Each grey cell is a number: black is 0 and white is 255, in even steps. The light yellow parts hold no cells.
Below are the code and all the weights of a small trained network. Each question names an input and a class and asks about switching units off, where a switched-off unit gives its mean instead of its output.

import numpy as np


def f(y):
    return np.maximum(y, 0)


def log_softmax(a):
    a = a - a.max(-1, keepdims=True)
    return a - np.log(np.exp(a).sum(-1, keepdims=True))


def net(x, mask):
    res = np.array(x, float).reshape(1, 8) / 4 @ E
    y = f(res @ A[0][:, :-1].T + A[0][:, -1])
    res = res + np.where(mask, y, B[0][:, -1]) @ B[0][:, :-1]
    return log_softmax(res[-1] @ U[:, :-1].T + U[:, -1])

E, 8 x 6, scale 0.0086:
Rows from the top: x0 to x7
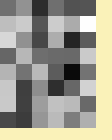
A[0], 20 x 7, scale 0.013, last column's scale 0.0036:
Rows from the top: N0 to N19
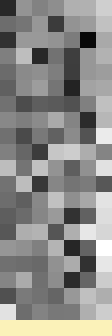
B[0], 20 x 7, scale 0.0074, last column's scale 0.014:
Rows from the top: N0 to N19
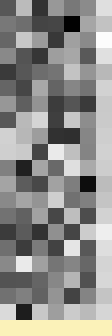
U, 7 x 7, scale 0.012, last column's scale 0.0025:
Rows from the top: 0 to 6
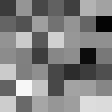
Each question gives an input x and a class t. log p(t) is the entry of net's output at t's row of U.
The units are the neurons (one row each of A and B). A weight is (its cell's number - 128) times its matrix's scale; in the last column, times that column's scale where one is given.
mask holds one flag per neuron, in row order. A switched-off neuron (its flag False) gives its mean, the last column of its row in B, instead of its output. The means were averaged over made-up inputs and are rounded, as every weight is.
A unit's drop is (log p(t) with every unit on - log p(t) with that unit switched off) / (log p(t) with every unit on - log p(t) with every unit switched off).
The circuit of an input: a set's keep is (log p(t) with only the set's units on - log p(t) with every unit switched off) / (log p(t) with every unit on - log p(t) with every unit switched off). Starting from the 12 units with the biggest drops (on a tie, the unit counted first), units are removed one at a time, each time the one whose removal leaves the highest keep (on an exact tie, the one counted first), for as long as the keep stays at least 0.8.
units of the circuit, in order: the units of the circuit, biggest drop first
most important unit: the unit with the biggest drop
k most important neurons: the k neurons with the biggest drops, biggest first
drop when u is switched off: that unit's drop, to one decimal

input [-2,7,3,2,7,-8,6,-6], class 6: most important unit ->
N19
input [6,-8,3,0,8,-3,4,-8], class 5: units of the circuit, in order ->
[N7; N2]
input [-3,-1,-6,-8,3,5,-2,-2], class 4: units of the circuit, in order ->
[N1; N8]
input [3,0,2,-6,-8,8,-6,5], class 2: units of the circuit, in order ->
[N9; N15]
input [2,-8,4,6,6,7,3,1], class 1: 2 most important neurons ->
[N10; N4]
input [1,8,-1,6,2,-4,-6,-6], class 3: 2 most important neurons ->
[N11; N3]
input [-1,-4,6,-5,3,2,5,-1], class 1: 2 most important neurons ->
[N10; N15]
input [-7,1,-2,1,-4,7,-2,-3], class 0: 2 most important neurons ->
[N14; N1]
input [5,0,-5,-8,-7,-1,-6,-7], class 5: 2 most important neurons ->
[N2; N16]
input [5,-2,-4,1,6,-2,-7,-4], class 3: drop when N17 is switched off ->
0.1
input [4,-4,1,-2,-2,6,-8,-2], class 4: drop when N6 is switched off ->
0.2
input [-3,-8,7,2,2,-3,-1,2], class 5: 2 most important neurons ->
[N2; N7]
